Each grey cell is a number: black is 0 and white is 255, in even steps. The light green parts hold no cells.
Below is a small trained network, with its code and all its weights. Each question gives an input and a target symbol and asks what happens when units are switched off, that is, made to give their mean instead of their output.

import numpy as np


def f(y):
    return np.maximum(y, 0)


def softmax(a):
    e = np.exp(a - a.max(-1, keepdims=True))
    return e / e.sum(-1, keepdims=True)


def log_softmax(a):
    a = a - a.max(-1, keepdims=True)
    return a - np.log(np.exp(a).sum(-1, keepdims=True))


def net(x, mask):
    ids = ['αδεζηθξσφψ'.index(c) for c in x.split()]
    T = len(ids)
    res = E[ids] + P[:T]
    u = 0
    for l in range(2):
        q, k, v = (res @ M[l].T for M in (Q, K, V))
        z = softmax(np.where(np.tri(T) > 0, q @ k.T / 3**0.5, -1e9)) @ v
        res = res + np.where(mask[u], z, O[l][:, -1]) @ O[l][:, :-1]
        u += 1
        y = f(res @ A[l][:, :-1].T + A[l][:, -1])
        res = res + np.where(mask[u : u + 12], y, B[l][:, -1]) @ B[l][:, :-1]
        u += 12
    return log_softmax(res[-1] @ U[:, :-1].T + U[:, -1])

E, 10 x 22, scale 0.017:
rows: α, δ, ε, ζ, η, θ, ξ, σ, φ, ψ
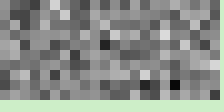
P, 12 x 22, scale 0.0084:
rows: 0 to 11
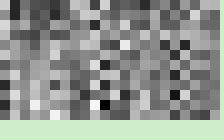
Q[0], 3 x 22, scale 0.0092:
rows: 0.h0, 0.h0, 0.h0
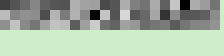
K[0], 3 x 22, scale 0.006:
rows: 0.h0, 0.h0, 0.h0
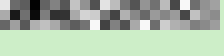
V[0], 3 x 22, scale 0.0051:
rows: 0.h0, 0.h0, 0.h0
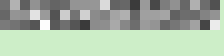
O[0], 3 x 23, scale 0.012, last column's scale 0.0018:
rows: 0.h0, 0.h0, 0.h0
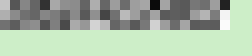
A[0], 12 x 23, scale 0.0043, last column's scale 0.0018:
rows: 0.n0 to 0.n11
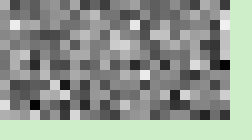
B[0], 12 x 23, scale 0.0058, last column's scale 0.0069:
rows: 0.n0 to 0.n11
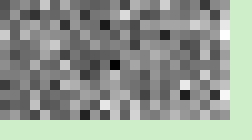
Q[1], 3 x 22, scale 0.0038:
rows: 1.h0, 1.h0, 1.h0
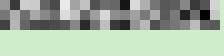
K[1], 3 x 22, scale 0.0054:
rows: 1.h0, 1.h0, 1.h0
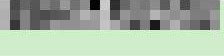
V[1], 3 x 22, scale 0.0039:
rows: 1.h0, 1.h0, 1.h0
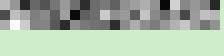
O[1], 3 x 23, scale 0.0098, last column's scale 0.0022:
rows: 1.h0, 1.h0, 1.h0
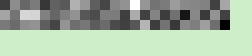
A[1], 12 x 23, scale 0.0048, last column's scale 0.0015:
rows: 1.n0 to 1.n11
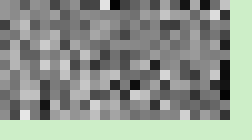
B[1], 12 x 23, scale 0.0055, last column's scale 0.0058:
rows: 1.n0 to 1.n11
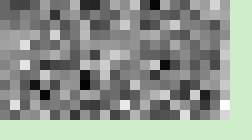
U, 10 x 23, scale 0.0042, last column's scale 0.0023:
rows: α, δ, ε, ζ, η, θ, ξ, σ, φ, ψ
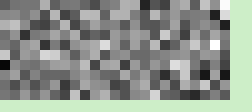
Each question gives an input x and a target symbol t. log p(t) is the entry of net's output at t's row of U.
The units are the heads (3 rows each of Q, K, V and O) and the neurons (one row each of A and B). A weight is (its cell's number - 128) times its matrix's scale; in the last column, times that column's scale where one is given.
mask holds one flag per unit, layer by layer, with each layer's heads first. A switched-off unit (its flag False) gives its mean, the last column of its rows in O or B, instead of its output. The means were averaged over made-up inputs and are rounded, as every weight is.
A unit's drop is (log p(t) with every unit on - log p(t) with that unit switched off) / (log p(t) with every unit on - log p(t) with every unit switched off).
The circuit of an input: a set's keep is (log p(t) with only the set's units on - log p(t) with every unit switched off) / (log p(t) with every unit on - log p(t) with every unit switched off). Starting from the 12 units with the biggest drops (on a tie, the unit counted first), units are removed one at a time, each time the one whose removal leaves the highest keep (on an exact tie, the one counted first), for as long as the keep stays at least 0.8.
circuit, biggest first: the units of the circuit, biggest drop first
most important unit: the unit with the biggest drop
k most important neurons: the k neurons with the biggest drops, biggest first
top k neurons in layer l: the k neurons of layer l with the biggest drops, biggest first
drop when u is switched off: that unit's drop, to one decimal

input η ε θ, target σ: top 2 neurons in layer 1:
1.n10, 1.n11
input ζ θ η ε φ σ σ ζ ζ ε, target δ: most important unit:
1.h0
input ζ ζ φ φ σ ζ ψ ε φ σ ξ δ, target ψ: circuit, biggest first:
0.h0, 1.n8
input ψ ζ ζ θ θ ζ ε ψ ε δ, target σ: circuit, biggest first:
0.h0, 1.n10
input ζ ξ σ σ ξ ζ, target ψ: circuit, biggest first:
0.h0, 1.n8, 1.h0, 0.n3
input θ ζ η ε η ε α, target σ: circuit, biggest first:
0.h0, 1.n10, 1.n11
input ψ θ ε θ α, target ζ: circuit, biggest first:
0.h0, 0.n0
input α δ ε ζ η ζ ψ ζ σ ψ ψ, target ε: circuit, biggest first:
0.h0, 1.n6
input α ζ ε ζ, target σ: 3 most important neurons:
1.n10, 1.n11, 0.n3
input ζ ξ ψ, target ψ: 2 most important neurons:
1.n8, 0.n3
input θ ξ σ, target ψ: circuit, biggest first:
0.h0, 1.n8, 1.h0
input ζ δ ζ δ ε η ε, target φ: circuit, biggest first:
1.h0, 0.h0
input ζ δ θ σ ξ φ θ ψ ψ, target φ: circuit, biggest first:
1.h0, 0.n2
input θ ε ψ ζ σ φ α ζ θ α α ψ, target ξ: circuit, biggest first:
0.h0
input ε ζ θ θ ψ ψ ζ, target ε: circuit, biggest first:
0.h0, 1.n6, 1.h0, 1.n9
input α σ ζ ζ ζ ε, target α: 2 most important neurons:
1.n0, 0.n6
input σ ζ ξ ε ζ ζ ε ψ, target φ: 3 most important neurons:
0.n2, 0.n11, 1.n11
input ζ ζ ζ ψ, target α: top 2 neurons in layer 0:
0.n6, 0.n3
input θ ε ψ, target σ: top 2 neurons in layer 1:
1.n10, 1.n11
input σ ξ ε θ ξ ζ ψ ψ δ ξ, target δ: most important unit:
0.n9
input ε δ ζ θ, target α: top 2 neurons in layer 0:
0.n3, 0.n6
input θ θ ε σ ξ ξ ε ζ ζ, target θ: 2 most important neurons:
0.n9, 0.n1
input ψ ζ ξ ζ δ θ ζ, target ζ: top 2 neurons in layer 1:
1.n9, 1.n6
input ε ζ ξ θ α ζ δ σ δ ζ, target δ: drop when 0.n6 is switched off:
0.1
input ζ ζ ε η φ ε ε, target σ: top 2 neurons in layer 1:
1.n10, 1.n11
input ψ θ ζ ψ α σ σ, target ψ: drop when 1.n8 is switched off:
-0.2
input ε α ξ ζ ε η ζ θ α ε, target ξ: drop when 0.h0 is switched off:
1.4
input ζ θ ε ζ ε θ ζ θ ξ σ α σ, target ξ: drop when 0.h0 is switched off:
1.5
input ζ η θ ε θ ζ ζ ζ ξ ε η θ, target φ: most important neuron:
0.n11
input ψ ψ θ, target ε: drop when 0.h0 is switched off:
0.7
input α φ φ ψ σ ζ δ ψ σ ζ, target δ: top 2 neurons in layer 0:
0.n6, 0.n3
